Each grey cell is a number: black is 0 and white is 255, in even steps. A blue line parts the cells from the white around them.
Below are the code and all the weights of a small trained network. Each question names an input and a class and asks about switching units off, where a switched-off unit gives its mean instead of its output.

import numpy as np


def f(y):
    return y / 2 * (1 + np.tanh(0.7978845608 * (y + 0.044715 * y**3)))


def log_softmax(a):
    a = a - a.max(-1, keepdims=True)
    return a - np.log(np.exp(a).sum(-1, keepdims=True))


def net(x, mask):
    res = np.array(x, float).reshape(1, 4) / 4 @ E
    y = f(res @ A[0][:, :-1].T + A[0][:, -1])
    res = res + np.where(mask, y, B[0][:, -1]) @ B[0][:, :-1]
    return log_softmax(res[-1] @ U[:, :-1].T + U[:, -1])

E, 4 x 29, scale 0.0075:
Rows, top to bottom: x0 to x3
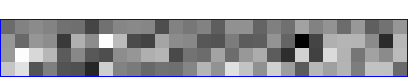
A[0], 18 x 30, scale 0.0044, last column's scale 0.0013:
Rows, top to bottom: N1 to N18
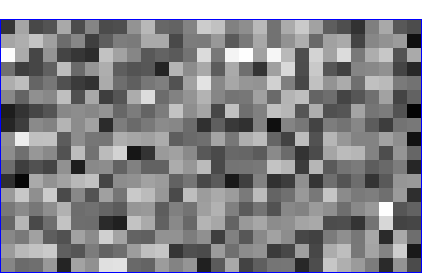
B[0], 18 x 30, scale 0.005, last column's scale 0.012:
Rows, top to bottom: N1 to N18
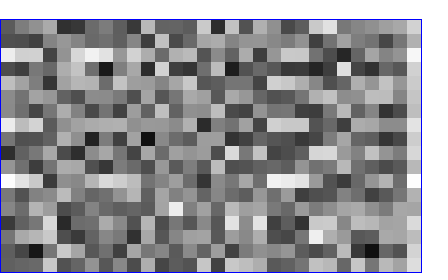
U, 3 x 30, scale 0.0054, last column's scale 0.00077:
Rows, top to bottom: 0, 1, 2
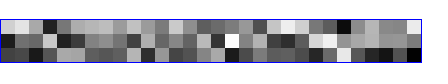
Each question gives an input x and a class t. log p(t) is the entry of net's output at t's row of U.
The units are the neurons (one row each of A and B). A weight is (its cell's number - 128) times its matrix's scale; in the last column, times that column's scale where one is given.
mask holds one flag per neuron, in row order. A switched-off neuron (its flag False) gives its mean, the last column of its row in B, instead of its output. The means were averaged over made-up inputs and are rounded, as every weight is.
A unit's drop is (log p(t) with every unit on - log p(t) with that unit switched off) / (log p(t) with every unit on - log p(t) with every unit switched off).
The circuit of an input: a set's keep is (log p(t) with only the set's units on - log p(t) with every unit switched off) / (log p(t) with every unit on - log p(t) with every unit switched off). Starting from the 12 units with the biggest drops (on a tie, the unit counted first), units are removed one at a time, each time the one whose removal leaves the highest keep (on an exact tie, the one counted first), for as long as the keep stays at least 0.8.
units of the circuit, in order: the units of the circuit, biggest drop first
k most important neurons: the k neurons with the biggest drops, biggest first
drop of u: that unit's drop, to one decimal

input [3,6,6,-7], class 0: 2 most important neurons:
(N12 N8)
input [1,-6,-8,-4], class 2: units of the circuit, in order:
(N4)
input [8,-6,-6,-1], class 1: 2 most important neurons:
(N15 N1)
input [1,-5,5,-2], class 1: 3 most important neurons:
(N15 N4 N1)
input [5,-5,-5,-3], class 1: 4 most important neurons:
(N15 N1 N6 N17)
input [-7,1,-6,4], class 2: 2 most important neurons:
(N4 N12)
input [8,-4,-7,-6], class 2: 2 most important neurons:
(N4 N7)
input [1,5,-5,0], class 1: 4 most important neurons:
(N10 N18 N16 N17)
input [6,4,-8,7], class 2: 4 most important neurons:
(N4 N7 N11 N12)
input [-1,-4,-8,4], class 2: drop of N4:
0.2
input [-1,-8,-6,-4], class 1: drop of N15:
0.2
